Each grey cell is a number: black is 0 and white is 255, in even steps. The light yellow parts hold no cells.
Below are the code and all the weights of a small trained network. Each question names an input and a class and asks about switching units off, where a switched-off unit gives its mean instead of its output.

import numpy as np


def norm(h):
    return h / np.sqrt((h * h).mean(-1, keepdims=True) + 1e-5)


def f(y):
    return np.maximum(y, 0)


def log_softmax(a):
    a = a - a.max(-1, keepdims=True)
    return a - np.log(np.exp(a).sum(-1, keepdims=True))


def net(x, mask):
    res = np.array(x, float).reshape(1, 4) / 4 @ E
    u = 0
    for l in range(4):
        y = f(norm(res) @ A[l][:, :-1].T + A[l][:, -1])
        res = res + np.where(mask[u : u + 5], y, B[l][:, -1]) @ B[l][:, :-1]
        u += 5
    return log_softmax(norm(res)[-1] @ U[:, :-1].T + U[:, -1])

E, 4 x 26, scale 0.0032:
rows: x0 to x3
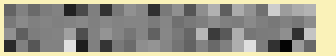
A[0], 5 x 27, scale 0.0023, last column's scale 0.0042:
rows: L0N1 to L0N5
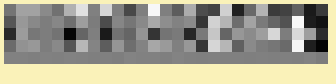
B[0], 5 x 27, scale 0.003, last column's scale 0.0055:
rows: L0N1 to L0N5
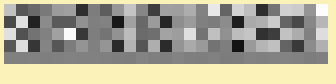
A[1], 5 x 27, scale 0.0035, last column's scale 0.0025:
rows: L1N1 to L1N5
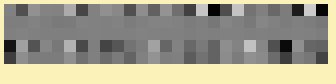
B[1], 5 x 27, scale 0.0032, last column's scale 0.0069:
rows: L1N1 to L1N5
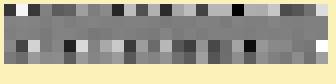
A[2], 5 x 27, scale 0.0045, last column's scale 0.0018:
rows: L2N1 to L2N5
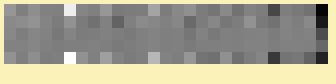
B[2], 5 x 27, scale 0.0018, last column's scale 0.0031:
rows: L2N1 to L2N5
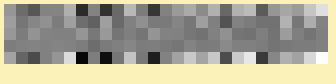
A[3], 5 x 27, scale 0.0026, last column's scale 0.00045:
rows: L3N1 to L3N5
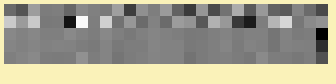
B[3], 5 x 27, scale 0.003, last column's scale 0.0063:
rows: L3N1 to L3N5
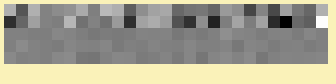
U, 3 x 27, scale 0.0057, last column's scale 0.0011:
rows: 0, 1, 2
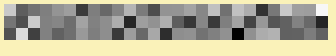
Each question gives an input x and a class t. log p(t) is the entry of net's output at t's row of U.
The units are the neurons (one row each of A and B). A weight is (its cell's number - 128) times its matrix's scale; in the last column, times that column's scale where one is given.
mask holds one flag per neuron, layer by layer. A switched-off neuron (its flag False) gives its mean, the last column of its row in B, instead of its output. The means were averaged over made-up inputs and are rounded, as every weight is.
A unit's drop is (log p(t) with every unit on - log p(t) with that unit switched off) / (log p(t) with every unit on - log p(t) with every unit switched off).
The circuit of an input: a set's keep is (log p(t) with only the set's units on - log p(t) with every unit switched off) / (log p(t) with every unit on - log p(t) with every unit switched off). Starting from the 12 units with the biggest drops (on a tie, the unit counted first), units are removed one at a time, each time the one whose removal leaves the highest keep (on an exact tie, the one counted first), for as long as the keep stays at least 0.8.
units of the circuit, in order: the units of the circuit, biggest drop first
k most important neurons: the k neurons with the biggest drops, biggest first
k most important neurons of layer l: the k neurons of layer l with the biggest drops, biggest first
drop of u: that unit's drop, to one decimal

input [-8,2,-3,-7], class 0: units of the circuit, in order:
(L0N1)
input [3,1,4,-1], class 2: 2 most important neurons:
(L0N1, L1N1)
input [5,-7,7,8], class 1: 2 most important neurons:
(L1N4, L0N1)
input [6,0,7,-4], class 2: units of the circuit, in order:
(L0N1, L1N1)
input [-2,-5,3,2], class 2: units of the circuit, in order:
(L1N1, L0N3)
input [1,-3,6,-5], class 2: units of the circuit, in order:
(L1N1, L0N1)
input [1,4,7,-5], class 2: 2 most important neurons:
(L1N1, L1N4)
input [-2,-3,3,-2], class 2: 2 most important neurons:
(L0N3, L1N4)
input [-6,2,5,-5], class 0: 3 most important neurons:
(L1N4, L0N1, L2N5)
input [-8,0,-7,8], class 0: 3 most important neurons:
(L0N1, L2N5, L3N2)
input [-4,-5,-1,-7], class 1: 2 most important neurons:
(L3N2, L0N3)
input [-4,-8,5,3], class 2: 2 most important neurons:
(L1N1, L0N3)
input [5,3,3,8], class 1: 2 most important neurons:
(L1N4, L0N1)
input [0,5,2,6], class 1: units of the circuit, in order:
(L1N4)
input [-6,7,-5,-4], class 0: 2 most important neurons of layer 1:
(L1N4, L1N1)
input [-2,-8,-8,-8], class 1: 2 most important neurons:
(L3N2, L1N1)
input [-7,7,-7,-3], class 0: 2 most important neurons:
(L0N1, L1N1)
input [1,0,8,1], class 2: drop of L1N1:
0.1
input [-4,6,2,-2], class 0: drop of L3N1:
0.0
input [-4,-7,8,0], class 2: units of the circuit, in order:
(L1N1)
